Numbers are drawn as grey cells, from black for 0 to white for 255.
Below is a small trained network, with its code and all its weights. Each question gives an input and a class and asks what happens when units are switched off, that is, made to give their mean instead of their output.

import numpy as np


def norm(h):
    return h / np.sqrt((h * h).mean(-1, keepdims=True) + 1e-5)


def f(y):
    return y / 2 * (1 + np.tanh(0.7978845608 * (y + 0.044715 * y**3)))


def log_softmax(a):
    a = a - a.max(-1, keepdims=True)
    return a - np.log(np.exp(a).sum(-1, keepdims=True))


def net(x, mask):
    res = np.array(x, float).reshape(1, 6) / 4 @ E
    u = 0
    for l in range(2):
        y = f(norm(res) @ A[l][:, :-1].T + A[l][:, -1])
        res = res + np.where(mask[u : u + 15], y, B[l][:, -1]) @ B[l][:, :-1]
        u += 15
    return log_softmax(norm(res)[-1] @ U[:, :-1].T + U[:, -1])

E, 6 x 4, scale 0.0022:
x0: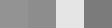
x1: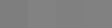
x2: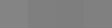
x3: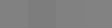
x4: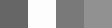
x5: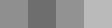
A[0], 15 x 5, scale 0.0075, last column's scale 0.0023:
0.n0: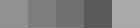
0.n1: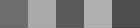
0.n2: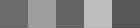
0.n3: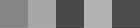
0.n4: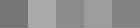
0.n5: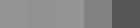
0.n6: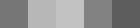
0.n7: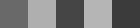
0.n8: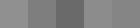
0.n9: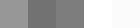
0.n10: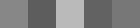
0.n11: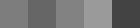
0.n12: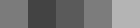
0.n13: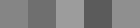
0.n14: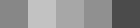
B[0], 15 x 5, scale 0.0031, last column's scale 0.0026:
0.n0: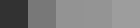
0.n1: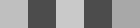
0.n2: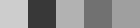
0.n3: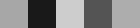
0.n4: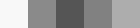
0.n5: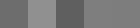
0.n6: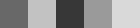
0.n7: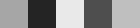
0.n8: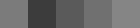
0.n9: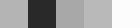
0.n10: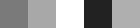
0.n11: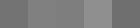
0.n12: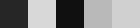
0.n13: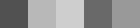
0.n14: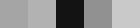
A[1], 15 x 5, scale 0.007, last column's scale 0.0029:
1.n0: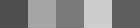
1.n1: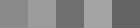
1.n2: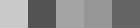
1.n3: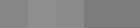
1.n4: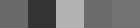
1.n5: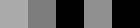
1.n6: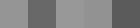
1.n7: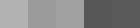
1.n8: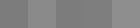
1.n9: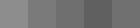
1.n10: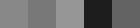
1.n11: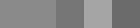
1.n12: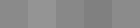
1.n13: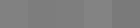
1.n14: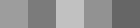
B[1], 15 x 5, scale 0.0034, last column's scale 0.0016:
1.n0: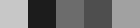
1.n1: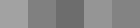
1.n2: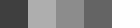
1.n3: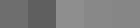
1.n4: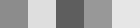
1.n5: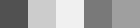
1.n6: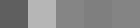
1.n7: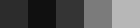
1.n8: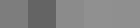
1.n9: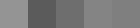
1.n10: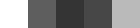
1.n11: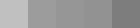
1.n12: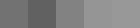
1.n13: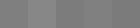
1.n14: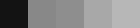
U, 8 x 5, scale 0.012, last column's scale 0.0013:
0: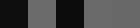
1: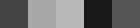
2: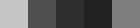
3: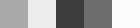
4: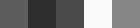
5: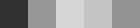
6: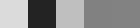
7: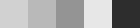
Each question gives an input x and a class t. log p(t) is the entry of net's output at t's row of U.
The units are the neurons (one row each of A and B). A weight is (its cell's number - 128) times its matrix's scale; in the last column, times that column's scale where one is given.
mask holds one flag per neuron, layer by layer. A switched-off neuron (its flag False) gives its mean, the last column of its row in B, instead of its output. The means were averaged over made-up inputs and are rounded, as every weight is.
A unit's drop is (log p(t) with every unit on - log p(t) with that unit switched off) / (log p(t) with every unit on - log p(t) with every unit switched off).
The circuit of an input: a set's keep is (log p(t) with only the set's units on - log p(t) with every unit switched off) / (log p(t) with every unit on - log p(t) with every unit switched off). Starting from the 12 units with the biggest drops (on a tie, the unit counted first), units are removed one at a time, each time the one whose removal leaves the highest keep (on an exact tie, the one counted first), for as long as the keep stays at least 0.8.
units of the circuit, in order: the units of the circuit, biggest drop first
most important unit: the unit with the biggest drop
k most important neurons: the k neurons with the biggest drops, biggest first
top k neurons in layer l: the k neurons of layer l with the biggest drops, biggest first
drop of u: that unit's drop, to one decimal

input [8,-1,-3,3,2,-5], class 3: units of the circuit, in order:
[0.n6; 0.n14]
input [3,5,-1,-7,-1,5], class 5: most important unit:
0.n10
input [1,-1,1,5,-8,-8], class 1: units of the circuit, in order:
[0.n10; 0.n13]
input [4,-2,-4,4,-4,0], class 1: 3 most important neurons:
[0.n10; 1.n10; 0.n9]
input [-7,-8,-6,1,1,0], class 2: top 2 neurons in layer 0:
[0.n7; 0.n3]
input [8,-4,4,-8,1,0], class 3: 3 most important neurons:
[0.n6; 0.n14; 0.n7]
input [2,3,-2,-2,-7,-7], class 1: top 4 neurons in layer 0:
[0.n10; 0.n13; 0.n4; 0.n14]
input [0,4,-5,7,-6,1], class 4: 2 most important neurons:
[0.n12; 0.n7]
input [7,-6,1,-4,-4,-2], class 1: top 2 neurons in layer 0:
[0.n10; 0.n9]
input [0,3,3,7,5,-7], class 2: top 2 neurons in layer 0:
[0.n12; 0.n7]
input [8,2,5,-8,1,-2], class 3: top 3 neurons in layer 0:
[0.n6; 0.n14; 0.n7]
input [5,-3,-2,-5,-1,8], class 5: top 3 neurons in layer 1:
[1.n14; 1.n2; 1.n10]
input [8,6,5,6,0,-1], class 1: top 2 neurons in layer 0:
[0.n10; 0.n12]
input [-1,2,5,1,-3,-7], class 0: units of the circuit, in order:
[0.n12]
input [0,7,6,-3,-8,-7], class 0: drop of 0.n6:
-0.1
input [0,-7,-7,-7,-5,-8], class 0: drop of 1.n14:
-0.1
